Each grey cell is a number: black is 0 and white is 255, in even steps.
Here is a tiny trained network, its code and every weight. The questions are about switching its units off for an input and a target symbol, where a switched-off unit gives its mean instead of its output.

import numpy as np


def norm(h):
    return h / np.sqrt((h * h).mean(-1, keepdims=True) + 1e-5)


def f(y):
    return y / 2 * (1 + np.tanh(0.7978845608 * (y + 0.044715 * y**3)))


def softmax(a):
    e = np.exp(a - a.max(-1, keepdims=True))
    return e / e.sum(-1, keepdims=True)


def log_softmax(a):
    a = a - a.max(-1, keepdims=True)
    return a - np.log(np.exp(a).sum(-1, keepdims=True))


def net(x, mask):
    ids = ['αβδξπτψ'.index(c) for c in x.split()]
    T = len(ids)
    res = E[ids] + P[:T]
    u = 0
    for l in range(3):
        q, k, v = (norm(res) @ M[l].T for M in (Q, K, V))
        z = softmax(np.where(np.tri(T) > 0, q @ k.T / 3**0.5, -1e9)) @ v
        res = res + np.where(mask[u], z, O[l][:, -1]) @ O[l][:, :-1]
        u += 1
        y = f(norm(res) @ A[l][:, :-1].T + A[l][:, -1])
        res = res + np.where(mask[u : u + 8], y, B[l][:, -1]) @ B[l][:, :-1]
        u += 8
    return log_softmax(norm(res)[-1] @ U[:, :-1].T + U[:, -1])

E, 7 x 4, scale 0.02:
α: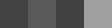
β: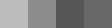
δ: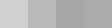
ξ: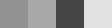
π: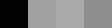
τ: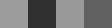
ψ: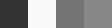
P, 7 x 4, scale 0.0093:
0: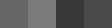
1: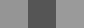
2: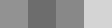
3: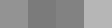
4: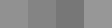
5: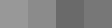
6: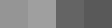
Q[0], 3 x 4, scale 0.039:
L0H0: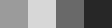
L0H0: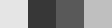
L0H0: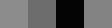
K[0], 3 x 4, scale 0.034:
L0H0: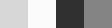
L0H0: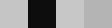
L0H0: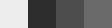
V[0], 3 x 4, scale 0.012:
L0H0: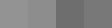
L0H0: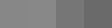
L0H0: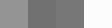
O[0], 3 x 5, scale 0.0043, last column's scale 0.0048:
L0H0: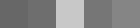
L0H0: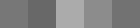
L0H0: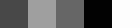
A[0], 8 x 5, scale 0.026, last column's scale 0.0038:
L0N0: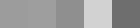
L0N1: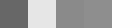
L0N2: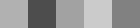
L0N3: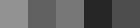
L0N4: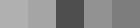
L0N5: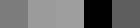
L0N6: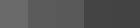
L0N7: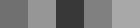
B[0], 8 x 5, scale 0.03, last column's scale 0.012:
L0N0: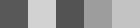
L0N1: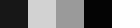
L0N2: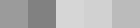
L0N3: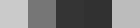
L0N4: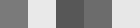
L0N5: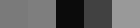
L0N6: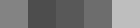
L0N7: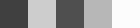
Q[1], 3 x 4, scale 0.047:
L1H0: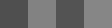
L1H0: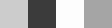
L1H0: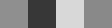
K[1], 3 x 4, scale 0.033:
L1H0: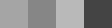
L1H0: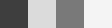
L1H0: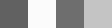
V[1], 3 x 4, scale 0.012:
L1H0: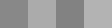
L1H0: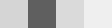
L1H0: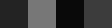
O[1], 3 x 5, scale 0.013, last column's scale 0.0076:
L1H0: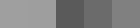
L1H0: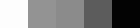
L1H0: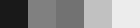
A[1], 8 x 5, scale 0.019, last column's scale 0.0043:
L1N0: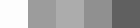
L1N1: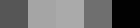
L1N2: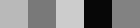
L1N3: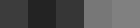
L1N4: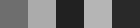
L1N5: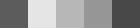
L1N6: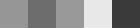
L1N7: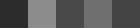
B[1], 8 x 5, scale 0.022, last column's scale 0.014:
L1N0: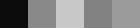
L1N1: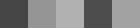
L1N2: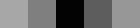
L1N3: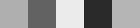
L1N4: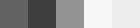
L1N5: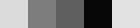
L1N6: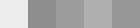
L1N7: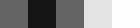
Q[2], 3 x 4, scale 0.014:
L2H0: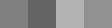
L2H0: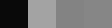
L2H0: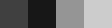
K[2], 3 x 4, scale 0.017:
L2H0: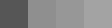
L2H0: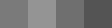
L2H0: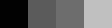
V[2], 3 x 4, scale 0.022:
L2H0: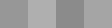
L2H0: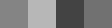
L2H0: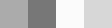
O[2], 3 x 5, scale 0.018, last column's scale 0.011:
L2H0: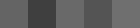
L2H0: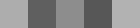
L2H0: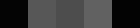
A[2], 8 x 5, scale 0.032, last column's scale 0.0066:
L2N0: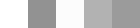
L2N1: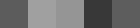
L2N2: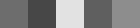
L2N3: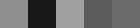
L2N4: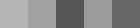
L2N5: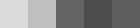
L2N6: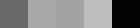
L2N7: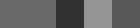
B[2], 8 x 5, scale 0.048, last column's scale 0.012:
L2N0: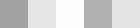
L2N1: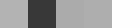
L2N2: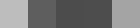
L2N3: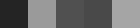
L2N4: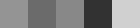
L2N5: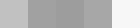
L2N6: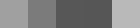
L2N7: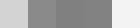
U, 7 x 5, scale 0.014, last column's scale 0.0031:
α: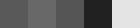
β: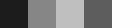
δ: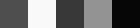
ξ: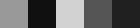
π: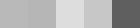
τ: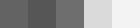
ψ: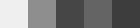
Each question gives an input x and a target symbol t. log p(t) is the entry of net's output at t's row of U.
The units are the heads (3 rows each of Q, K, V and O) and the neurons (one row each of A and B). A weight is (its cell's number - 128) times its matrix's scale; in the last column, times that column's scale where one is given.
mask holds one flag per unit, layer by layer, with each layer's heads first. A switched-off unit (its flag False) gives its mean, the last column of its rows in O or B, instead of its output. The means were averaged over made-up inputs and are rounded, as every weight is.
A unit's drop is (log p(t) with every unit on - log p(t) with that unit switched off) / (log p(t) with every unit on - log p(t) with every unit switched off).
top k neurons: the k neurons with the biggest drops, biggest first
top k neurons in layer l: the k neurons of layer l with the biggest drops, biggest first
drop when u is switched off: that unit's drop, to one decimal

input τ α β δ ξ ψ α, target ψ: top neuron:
(L0N3)
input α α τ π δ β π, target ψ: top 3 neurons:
(L0N2, L0N1, L1N2)
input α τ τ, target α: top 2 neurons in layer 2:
(L2N3, L2N2)
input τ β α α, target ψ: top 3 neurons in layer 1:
(L1N0, L1N7, L1N5)
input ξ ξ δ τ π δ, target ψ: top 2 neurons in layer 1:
(L1N2, L1N4)
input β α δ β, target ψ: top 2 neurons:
(L0N4, L0N1)
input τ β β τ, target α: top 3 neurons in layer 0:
(L0N4, L0N1, L0N2)
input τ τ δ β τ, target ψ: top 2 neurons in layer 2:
(L2N5, L2N7)
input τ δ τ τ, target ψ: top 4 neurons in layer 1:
(L1N2, L1N4, L1N7, L1N3)
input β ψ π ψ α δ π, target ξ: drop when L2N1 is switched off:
0.4
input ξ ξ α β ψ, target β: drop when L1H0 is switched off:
0.2
